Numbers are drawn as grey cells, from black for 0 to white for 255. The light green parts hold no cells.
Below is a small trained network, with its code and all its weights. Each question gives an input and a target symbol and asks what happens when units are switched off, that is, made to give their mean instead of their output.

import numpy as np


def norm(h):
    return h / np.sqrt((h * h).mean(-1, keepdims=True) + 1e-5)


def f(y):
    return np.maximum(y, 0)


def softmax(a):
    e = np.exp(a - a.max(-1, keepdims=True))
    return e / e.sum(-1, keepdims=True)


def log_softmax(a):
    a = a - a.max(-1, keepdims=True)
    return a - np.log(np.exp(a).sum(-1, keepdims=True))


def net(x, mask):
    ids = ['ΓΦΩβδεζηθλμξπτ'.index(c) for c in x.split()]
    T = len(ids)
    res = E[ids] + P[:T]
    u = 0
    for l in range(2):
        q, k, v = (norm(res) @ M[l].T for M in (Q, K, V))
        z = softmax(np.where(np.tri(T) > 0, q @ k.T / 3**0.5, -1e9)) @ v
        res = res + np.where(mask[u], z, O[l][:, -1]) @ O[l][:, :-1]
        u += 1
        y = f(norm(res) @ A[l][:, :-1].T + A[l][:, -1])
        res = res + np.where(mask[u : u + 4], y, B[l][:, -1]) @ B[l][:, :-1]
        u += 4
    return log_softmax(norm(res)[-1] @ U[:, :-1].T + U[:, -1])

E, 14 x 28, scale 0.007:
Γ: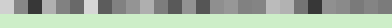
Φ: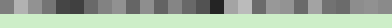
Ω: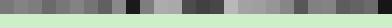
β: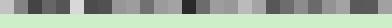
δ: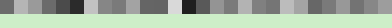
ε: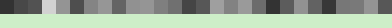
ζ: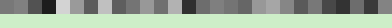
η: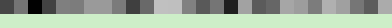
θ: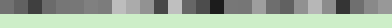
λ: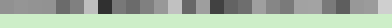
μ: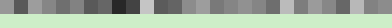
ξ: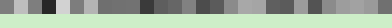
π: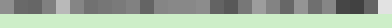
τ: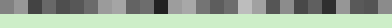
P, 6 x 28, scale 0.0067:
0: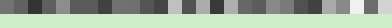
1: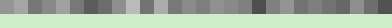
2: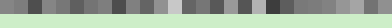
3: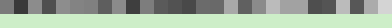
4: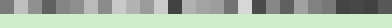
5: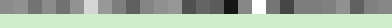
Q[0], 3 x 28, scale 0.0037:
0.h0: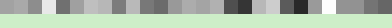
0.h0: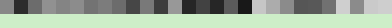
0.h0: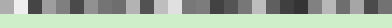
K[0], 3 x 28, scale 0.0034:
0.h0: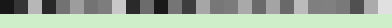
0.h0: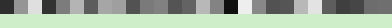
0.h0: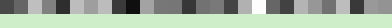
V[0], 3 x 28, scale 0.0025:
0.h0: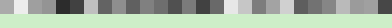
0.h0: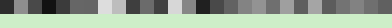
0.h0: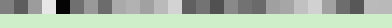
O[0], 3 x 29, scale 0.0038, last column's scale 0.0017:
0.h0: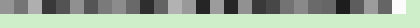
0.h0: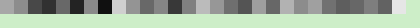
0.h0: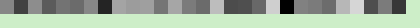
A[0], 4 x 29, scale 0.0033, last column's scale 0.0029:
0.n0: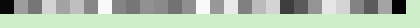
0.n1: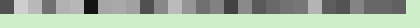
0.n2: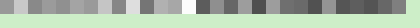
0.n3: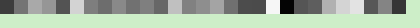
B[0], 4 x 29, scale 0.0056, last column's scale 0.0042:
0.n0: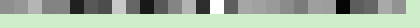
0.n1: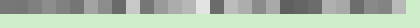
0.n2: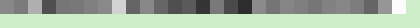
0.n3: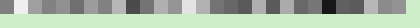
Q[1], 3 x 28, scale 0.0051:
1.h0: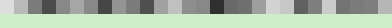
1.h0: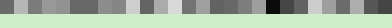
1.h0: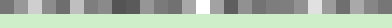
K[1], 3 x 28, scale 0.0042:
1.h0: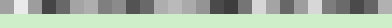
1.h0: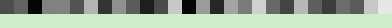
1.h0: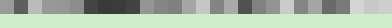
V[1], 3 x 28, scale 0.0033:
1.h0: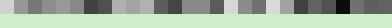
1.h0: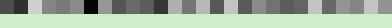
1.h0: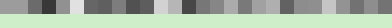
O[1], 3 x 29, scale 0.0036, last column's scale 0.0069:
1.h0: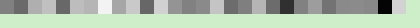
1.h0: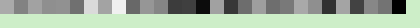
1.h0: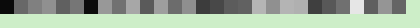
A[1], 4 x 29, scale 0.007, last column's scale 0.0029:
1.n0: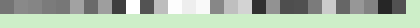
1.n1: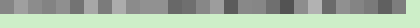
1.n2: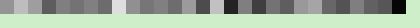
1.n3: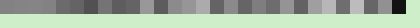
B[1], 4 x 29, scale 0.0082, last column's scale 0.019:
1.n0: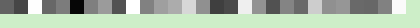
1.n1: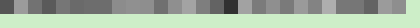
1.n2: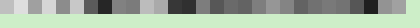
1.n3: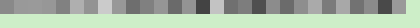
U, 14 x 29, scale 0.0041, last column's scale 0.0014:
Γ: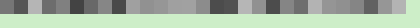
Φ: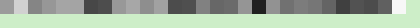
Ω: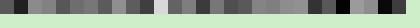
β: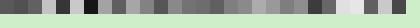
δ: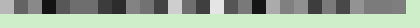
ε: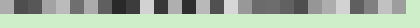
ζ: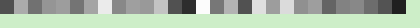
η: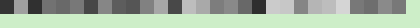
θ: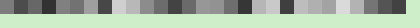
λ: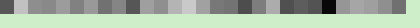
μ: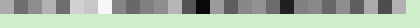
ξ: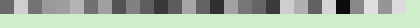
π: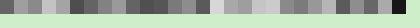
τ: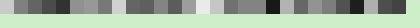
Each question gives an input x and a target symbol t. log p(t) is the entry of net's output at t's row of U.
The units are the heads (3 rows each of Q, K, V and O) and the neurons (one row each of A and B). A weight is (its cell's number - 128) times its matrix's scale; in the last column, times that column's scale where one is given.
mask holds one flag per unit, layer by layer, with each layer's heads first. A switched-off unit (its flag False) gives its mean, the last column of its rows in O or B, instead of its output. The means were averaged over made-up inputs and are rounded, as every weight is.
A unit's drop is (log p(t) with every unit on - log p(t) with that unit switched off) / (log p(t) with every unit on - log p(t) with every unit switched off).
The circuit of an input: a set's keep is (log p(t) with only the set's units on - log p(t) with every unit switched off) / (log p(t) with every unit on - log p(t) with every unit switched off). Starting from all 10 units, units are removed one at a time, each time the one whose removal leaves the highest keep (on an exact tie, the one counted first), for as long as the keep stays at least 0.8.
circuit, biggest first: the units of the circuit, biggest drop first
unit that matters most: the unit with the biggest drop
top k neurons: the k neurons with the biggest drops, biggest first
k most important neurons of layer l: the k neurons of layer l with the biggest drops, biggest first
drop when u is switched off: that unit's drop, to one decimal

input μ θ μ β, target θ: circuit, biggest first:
[1.n0 0.h0]
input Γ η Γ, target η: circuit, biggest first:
[1.h0 0.h0 1.n0 1.n3]
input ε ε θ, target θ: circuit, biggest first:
[1.n0 1.h0 0.h0]
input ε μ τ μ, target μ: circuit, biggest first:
[1.n0 1.h0]
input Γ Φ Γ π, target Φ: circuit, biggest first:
[0.h0 1.n2 1.n0]
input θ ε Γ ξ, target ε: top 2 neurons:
[1.n0 1.n3]
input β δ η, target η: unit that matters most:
1.h0
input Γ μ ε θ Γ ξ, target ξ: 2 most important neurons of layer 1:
[1.n0 1.n2]
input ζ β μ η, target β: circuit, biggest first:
[1.n0 1.h0]
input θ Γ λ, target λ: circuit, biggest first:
[1.n0 0.h0 0.n3]
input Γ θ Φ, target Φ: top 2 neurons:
[1.n2 1.n0]
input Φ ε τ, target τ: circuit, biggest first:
[1.n0 0.h0]
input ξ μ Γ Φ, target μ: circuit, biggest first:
[1.n0 1.h0]
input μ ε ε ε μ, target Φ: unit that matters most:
1.h0
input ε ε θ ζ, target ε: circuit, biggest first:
[1.n0 1.h0 0.h0]
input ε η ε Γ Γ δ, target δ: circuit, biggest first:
[1.n0 1.h0 0.h0]
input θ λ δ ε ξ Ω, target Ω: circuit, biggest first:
[1.n0 1.h0 1.n2]
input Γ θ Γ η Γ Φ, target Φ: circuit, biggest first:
[0.h0 1.n2]
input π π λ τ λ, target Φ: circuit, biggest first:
[1.h0 1.n0]
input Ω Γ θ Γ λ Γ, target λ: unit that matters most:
0.h0
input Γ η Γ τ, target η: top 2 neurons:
[1.n0 1.n3]
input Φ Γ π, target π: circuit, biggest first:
[0.n0 0.h0 1.n0]
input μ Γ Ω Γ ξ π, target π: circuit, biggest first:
[1.n0 0.h0 0.n0]
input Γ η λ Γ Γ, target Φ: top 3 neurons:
[0.n2 1.n2 1.n0]
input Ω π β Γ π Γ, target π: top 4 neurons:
[0.n0 1.n0 0.n1 1.n2]
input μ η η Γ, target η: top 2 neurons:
[1.n0 1.n3]
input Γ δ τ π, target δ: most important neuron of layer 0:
[0.n2]
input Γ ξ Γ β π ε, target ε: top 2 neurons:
[1.n0 0.n3]
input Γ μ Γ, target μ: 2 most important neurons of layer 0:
[0.n2 0.n1]
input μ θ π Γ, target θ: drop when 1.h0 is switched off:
0.1
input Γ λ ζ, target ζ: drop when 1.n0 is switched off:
0.7
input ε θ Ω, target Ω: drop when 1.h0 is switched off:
0.8
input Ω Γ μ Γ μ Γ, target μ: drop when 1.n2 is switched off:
0.2
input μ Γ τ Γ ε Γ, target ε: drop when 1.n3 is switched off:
0.1
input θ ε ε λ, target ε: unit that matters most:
1.n0
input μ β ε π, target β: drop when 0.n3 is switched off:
0.0
